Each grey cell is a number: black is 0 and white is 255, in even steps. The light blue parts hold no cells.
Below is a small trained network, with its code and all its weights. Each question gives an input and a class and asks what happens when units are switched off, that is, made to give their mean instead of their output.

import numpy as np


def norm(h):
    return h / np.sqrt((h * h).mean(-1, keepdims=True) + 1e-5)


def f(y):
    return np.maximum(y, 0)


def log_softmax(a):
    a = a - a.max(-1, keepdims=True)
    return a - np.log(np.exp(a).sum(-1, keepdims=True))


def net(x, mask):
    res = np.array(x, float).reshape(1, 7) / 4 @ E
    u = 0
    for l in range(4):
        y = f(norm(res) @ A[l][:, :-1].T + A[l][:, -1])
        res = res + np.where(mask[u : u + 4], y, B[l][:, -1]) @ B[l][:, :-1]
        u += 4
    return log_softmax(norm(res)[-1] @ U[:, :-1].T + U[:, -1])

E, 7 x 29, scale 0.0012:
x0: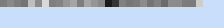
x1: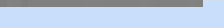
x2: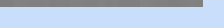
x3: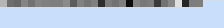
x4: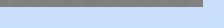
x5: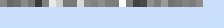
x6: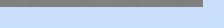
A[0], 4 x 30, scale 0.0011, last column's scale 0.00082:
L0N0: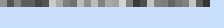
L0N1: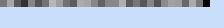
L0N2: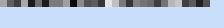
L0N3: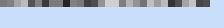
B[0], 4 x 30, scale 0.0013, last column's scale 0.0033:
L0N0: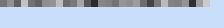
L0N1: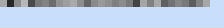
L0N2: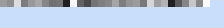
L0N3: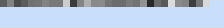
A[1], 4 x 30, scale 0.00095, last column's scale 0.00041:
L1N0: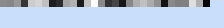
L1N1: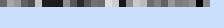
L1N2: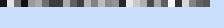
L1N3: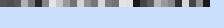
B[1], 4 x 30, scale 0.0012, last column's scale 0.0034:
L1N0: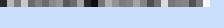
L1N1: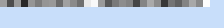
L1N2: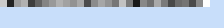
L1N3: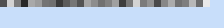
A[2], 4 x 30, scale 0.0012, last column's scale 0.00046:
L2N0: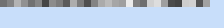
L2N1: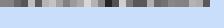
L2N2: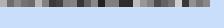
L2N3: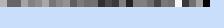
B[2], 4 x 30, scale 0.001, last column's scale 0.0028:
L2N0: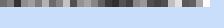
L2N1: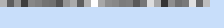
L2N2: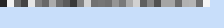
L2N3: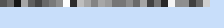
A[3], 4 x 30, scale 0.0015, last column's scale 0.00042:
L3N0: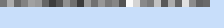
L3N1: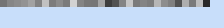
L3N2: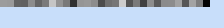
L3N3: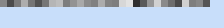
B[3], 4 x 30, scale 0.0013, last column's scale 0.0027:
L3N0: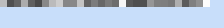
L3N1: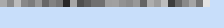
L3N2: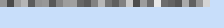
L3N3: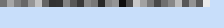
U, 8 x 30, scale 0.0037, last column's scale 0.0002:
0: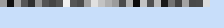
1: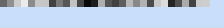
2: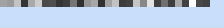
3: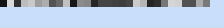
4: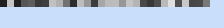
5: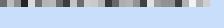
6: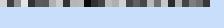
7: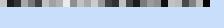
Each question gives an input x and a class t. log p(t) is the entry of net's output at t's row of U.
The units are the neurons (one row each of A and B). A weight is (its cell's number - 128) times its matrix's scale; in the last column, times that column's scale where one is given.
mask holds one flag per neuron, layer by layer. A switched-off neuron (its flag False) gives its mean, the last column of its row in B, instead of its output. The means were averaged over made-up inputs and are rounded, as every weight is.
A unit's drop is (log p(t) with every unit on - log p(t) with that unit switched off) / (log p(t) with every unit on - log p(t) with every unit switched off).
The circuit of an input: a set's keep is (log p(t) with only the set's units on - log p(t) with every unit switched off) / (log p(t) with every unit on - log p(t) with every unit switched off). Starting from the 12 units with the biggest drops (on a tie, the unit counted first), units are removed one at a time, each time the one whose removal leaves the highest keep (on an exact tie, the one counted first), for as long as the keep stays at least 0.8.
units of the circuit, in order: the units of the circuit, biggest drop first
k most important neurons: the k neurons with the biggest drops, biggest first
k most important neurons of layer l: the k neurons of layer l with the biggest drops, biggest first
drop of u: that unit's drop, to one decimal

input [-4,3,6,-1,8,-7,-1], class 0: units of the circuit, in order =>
(L1N1, L1N2)
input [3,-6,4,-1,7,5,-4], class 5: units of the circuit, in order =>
(L1N3)
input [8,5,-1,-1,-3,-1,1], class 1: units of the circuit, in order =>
(L1N0, L3N1)
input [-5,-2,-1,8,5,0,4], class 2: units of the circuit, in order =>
(L0N2, L1N2)
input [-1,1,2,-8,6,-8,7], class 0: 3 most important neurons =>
(L1N1, L0N2, L1N2)
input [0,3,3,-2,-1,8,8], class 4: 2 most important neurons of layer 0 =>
(L0N0, L0N2)
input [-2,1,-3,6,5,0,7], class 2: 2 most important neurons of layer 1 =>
(L1N2, L1N0)
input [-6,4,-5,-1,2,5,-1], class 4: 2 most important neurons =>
(L0N3, L1N3)
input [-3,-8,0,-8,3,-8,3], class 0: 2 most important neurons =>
(L1N1, L0N2)
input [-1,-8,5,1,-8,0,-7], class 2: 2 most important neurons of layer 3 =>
(L3N0, L3N2)
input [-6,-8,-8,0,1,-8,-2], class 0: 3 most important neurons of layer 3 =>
(L3N3, L3N1, L3N0)
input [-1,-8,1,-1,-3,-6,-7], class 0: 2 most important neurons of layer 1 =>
(L1N1, L1N2)
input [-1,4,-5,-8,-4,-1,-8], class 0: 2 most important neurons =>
(L1N2, L0N2)
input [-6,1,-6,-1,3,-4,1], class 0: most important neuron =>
(L0N3)
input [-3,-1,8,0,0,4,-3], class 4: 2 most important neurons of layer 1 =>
(L1N3, L1N2)
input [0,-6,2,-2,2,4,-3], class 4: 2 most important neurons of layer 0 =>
(L0N0, L0N2)
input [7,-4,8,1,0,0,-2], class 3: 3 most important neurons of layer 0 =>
(L0N2, L0N0, L0N1)
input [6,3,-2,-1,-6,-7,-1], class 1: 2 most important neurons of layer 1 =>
(L1N0, L1N2)
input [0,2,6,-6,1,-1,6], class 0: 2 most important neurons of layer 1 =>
(L1N2, L1N0)
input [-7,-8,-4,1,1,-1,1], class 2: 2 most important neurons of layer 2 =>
(L2N3, L2N0)
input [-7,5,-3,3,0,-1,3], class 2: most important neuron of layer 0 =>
(L0N2)
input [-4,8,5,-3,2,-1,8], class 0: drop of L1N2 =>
0.1
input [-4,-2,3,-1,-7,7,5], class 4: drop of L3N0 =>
0.1
